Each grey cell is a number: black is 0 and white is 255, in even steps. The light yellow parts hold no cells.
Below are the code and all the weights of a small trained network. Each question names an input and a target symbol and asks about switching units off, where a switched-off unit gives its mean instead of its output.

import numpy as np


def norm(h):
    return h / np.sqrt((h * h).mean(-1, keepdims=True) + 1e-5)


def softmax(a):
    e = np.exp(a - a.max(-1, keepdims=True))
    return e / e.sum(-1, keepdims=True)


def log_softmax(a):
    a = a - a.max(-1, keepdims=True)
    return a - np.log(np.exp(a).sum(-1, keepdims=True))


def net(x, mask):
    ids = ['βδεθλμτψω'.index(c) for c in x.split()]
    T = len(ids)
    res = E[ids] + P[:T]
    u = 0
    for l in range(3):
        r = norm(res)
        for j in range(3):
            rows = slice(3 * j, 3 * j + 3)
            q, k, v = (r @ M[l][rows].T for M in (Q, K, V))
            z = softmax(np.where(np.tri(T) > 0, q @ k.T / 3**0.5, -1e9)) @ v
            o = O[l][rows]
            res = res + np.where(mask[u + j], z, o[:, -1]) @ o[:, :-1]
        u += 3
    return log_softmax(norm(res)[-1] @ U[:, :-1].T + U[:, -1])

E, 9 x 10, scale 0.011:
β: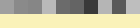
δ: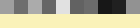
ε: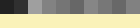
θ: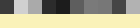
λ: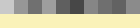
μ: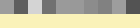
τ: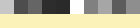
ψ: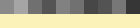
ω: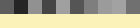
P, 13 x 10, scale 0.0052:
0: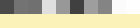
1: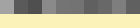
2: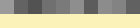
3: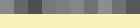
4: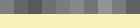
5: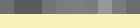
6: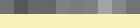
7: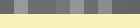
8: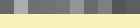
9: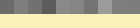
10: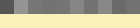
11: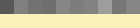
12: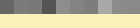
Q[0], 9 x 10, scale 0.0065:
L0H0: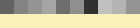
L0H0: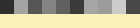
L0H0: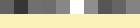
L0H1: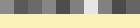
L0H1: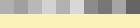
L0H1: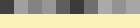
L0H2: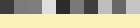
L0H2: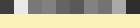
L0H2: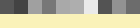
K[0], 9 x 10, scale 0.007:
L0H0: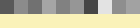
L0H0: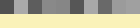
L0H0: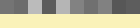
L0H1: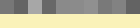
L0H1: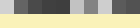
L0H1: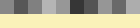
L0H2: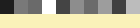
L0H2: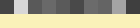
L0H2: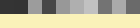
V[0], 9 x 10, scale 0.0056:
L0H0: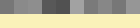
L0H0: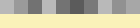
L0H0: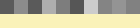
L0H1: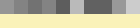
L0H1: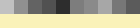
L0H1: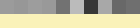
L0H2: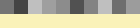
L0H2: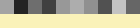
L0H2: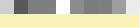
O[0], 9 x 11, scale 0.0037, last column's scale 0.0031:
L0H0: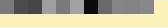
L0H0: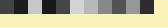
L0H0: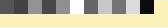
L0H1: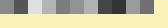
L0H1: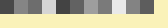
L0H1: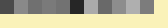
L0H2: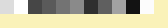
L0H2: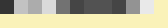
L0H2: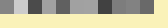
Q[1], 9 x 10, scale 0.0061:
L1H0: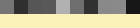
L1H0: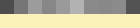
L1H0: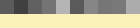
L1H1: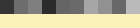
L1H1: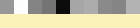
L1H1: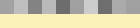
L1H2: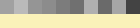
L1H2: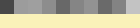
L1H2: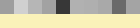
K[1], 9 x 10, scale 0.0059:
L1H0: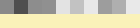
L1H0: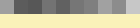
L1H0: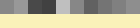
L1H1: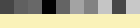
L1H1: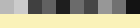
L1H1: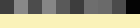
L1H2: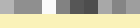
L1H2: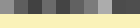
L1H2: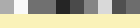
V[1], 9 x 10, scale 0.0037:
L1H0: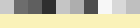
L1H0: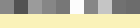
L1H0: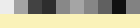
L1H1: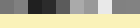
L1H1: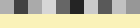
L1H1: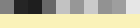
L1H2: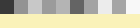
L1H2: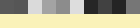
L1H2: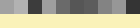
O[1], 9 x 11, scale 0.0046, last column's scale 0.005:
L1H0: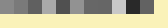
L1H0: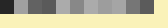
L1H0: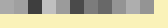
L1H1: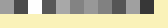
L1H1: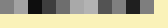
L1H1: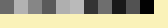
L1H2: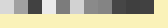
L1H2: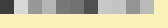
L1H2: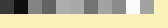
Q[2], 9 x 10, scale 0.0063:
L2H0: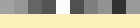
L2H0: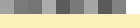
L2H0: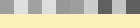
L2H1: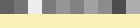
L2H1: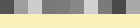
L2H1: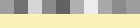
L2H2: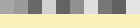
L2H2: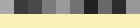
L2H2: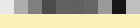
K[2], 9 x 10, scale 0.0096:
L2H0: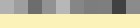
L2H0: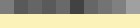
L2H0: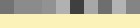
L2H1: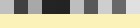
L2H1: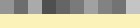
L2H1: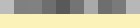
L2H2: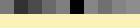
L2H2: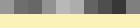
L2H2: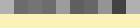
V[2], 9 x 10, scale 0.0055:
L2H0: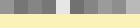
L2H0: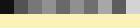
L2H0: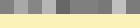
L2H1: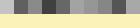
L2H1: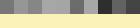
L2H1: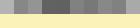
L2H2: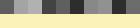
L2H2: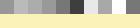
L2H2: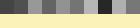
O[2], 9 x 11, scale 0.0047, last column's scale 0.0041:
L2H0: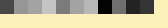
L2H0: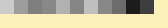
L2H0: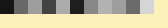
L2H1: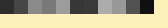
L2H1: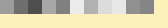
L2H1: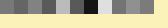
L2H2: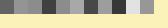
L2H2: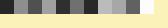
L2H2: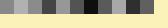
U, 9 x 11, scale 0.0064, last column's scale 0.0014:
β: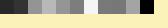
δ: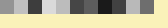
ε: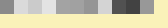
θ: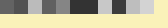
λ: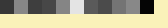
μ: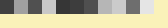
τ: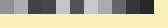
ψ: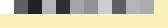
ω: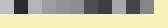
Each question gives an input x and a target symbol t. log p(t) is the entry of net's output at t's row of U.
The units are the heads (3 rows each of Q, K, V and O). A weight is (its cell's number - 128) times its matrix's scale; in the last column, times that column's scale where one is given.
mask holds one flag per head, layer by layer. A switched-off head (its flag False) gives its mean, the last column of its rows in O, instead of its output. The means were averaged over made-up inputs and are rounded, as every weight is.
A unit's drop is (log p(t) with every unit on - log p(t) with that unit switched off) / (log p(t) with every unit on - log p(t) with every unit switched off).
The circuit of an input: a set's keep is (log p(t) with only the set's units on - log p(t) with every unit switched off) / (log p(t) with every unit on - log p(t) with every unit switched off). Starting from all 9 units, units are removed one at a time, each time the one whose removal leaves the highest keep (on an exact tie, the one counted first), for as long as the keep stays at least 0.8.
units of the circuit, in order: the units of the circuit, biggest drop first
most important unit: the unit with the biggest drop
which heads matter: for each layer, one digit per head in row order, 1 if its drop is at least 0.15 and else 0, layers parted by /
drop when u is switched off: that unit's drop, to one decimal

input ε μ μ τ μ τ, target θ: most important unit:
L0H2
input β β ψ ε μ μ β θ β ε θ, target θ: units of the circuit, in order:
[L2H1; L0H2; L1H1]
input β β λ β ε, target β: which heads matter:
111 / 111 / 001
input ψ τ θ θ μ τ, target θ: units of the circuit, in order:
[L1H1; L2H1]
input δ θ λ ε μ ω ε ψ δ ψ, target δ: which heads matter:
001 / 110 / 111
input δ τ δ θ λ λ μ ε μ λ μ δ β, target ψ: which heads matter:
001 / 000 / 100
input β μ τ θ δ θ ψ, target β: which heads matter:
101 / 111 / 001
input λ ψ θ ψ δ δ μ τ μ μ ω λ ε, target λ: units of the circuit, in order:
[L1H1; L0H0; L2H1; L2H0]
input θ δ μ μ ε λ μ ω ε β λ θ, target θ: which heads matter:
000 / 000 / 010
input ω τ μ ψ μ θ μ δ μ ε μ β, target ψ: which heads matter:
001 / 000 / 000
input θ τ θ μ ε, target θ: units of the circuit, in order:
[L1H1; L0H2]
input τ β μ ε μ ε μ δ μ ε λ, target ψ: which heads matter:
000 / 010 / 000
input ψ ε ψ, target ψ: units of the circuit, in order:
[L0H2; L1H2; L0H0; L2H1]
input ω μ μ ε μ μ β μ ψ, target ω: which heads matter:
111 / 111 / 001
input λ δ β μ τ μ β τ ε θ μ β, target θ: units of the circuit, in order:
[L0H0; L2H1]
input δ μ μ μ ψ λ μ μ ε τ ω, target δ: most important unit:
L0H1
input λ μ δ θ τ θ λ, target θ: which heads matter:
100 / 010 / 010
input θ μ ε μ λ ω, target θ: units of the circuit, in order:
[L1H1; L0H2; L0H0]
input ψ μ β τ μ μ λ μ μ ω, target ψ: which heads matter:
101 / 111 / 111
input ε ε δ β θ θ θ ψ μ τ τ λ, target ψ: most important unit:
L0H2
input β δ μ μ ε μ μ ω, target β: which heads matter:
101 / 111 / 011
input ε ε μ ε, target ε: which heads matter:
110 / 011 / 000
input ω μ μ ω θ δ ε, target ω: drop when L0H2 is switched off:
0.2
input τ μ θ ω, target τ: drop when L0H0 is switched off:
0.1
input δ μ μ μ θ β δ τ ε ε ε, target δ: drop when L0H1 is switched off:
0.2
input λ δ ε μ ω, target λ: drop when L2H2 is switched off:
0.1
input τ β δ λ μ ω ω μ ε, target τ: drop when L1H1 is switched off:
0.5
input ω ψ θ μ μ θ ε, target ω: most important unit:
L0H0
